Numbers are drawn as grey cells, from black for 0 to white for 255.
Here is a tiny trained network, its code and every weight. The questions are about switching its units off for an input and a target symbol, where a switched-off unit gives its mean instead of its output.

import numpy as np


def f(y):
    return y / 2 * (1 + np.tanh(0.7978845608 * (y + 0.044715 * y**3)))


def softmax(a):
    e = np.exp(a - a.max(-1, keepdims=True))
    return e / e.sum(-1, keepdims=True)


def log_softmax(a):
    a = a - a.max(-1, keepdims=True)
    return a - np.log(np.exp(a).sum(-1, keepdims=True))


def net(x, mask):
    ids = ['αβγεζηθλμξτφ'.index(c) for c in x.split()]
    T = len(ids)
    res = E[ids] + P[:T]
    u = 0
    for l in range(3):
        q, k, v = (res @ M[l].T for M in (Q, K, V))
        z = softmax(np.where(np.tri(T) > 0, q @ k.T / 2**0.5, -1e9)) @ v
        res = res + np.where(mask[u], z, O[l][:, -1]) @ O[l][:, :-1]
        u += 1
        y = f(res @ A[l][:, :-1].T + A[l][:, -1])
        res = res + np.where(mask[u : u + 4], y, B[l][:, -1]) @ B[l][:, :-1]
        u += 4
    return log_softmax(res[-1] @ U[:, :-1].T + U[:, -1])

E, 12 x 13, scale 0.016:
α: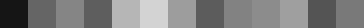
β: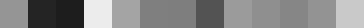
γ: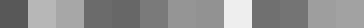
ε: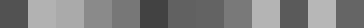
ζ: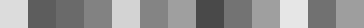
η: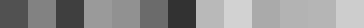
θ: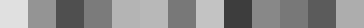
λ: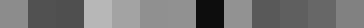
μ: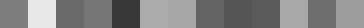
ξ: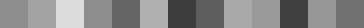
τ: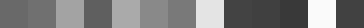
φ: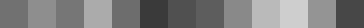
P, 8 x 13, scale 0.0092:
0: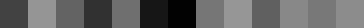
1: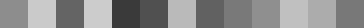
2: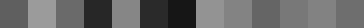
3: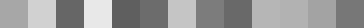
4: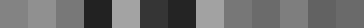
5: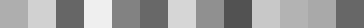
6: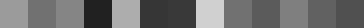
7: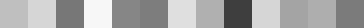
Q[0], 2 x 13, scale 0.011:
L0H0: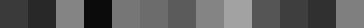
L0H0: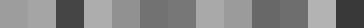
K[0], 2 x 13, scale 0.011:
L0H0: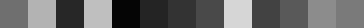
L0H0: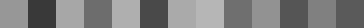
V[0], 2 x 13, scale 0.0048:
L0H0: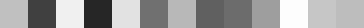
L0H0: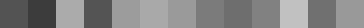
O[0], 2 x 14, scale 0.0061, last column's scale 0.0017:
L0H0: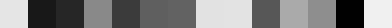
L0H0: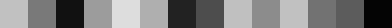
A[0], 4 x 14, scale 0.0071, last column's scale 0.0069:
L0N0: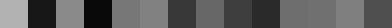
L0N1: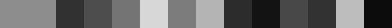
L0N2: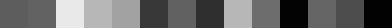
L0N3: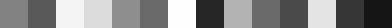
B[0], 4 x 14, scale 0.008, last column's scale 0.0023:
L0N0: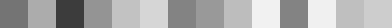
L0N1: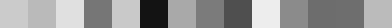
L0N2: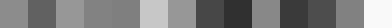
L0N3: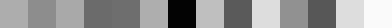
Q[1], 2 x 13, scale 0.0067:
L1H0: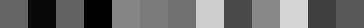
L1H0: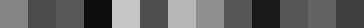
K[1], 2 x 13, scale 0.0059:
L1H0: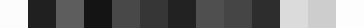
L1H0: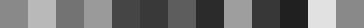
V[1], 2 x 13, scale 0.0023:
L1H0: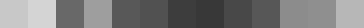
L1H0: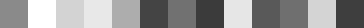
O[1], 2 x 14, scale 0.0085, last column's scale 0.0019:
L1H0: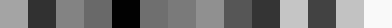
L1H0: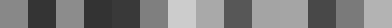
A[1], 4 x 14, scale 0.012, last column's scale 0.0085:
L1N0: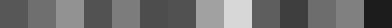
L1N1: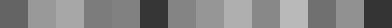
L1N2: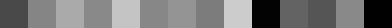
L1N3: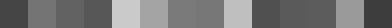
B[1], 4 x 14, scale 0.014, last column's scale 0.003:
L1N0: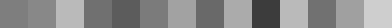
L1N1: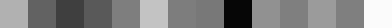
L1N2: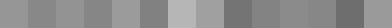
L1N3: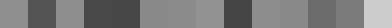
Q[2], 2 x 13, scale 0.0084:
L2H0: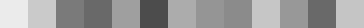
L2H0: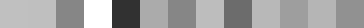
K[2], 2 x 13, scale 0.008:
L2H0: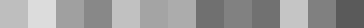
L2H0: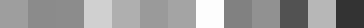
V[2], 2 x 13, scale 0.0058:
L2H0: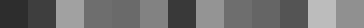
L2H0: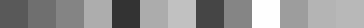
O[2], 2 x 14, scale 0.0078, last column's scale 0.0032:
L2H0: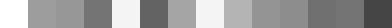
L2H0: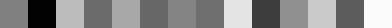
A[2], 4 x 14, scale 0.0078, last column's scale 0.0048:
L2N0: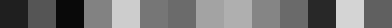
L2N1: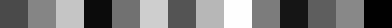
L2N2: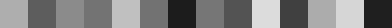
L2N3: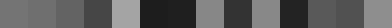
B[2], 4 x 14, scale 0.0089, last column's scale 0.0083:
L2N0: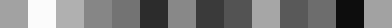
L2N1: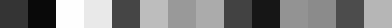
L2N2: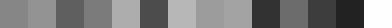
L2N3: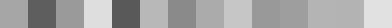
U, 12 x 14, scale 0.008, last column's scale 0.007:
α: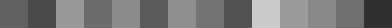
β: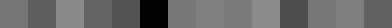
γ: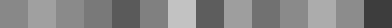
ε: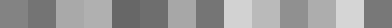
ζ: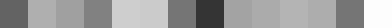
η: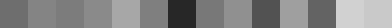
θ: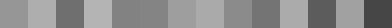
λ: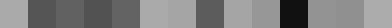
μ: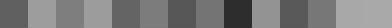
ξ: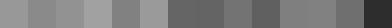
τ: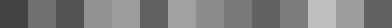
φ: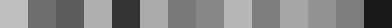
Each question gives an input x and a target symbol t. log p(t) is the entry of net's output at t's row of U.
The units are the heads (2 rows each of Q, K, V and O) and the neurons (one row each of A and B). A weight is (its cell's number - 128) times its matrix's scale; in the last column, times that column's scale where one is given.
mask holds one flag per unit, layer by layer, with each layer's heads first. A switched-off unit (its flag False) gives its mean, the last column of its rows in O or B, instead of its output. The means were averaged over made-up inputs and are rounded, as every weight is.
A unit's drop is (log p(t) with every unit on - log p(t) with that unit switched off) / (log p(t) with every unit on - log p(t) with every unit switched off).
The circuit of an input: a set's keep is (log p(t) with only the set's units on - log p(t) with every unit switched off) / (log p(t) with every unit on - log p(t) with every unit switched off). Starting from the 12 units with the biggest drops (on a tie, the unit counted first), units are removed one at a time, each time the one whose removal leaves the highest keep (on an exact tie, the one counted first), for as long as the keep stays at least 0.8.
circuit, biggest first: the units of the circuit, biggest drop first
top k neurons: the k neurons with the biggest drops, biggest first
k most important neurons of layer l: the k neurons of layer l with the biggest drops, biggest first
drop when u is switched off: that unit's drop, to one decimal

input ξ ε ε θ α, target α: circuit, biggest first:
(L1N3; L2N1)
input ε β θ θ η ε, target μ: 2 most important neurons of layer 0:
(L0N1; L0N0)
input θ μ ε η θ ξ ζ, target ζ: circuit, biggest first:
(L0N0; L1H0)
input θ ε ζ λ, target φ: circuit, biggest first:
(L0H0)
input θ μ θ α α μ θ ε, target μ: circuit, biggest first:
(L2H0; L0N1)
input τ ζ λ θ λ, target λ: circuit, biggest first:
(L1N3; L0N2; L0N0; L2N1)
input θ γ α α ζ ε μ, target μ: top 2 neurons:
(L0N1; L2N2)
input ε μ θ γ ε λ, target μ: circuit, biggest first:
(L0N1; L2H0; L0N3)
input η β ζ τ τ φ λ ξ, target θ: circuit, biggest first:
(L2H0; L0N3; L2N2)
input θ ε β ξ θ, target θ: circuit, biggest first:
(L2N2; L2N3; L0N1)
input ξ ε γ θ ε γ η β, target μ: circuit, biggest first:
(L2H0; L0N1; L2N3; L0N0)
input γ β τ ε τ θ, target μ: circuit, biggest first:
(L2H0; L2N3)
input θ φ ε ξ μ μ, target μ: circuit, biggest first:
(L2H0; L0N1; L2N3; L0N0)
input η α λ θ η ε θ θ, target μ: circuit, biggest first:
(L2H0; L0N1)
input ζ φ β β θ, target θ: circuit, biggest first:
(L2N2; L0N1; L2N3)
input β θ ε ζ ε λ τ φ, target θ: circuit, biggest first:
(L2H0)
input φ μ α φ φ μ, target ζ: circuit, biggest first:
(L1H0; L0H0)
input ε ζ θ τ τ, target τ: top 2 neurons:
(L0N0; L2N2)
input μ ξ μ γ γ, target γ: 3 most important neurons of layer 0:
(L0N3; L0N1; L0N0)
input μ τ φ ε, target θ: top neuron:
(L0N3)
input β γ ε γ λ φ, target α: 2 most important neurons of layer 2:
(L2N3; L2N2)
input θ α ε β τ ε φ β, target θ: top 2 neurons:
(L0N0; L2N2)
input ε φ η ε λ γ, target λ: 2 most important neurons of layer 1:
(L1N1; L1N0)
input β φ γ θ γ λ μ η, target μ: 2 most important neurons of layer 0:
(L0N1; L0N0)
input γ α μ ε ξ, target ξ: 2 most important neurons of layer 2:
(L2N1; L2N2)
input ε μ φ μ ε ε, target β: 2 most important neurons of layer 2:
(L2N2; L2N3)
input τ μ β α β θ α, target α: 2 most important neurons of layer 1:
(L1N3; L1N2)
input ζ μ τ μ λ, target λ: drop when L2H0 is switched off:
0.0
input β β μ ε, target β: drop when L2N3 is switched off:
0.2
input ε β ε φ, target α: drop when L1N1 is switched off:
0.4
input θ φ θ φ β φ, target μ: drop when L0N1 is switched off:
0.3
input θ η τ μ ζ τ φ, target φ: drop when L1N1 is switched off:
0.4
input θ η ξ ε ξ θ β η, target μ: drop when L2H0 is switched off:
0.6
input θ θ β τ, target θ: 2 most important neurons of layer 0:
(L0N3; L0N0)
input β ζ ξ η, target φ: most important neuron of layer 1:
(L1N1)
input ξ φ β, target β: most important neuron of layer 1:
(L1N1)
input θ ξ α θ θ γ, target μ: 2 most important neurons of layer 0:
(L0N1; L0N0)
